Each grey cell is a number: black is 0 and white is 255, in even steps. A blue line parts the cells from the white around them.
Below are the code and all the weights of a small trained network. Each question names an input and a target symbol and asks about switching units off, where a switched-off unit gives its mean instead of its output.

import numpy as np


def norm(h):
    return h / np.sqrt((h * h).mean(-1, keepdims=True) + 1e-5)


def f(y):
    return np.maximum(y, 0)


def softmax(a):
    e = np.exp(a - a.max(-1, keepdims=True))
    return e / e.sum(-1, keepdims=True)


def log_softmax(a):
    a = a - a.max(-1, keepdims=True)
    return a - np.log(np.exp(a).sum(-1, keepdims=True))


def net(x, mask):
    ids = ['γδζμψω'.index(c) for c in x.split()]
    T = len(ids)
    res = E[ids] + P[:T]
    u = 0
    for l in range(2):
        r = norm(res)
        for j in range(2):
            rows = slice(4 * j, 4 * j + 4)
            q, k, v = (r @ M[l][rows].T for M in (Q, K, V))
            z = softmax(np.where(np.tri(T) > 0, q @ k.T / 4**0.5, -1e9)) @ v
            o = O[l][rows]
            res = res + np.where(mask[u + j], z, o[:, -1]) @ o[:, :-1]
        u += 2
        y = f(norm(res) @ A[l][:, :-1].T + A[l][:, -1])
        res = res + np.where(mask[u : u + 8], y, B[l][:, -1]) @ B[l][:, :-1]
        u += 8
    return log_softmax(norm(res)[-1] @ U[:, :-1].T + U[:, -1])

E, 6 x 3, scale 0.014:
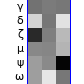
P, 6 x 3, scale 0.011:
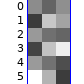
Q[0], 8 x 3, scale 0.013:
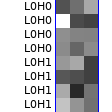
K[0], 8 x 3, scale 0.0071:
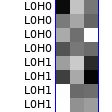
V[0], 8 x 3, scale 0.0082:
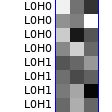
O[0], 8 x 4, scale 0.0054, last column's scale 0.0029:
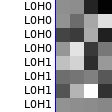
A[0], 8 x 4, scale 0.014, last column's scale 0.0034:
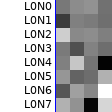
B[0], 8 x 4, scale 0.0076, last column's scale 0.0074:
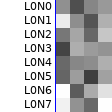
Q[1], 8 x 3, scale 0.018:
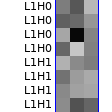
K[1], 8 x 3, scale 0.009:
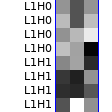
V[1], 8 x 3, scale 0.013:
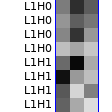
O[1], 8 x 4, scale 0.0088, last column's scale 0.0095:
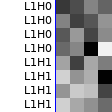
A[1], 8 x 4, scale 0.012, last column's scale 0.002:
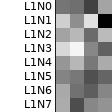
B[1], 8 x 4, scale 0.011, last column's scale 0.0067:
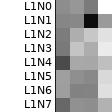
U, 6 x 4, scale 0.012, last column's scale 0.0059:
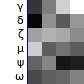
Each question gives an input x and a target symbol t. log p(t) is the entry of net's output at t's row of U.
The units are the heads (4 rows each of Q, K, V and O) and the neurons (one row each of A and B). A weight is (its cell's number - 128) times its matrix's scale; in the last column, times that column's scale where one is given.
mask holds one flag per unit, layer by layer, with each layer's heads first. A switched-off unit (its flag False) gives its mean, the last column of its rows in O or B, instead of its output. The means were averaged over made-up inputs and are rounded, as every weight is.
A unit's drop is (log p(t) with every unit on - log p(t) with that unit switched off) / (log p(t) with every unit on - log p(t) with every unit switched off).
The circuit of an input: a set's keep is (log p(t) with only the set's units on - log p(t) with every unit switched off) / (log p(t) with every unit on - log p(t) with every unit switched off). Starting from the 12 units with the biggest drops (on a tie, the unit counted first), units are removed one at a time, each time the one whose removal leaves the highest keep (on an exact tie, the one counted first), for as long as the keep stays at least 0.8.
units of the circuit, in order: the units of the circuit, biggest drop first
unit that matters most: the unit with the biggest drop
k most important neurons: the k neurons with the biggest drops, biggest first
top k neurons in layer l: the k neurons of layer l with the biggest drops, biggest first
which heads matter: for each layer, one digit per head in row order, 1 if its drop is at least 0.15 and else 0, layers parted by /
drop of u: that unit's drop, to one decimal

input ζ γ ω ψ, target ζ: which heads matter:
10 / 00
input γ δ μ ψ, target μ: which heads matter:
11 / 01
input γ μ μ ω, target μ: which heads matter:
11 / 11
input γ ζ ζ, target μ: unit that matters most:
L0H0
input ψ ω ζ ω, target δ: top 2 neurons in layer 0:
(L0N1, L0N7)
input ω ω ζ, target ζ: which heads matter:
01 / 00
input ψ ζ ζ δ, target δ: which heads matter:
01 / 01
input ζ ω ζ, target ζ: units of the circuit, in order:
(L1H1, L0H0)
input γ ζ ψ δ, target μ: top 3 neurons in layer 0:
(L0N3, L0N7, L0N6)
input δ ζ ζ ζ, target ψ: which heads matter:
01 / 10
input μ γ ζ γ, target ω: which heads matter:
11 / 01
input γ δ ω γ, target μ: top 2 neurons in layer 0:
(L0N6, L0N7)
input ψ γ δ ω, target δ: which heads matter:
10 / 01
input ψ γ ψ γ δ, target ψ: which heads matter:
00 / 01
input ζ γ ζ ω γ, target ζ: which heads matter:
11 / 01
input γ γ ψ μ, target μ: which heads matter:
10 / 01
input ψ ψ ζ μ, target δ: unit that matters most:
L1H1
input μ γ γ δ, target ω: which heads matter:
11 / 01
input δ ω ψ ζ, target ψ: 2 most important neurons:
(L0N6, L0N1)
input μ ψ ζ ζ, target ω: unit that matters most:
L0H1
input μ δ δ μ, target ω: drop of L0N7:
0.3
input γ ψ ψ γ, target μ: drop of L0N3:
0.2
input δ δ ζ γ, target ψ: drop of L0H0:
-0.1
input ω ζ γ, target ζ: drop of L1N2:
0.1
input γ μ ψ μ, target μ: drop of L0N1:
0.0
